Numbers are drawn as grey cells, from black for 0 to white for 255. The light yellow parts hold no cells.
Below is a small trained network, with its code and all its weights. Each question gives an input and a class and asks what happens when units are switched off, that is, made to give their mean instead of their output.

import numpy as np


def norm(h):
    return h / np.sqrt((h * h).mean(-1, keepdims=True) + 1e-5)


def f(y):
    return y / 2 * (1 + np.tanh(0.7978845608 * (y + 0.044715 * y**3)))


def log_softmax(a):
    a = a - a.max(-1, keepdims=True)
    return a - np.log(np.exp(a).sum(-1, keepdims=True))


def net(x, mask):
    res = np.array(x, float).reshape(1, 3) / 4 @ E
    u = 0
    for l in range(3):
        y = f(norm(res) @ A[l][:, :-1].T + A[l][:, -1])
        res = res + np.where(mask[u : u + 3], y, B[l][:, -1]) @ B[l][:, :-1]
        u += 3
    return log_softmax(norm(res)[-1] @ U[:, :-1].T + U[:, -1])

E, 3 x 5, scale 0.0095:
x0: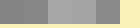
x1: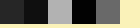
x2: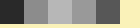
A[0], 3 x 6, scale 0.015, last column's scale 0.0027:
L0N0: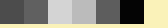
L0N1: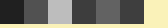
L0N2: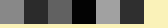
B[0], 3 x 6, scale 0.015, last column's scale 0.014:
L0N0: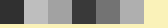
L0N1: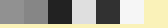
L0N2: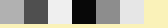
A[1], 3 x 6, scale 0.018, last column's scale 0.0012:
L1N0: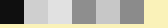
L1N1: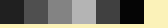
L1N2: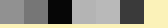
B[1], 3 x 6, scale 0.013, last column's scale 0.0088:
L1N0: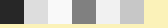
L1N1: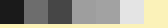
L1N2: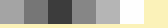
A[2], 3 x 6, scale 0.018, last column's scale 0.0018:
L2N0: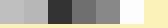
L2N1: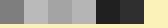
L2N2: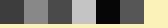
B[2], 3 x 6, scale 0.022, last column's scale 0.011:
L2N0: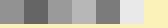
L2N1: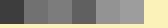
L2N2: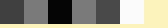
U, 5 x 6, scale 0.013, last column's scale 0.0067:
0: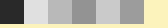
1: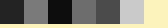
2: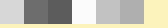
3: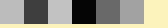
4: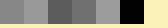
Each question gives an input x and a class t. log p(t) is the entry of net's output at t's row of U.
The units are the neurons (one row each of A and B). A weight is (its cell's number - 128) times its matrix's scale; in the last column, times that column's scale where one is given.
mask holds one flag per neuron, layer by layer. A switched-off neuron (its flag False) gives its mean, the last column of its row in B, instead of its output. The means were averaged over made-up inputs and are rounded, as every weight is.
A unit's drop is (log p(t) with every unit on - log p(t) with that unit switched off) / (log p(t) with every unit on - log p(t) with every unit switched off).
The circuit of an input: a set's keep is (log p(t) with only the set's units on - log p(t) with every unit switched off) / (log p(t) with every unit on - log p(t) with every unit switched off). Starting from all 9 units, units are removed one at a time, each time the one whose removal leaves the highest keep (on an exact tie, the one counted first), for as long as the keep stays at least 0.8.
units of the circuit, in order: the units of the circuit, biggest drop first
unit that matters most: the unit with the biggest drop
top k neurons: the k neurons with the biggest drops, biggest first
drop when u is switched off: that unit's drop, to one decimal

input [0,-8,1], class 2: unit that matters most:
L0N0
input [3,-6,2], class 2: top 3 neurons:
[L0N0; L0N2; L0N1]
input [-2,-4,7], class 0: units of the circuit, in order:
[L0N1; L1N0]
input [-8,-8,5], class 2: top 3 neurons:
[L0N0; L0N1; L0N2]
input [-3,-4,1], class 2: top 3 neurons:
[L0N0; L0N2; L0N1]
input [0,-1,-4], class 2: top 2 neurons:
[L0N2; L0N0]
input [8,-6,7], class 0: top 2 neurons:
[L0N1; L1N0]
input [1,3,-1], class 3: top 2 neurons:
[L0N2; L2N2]
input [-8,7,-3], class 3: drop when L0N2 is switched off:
1.5
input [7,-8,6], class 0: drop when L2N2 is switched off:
0.0
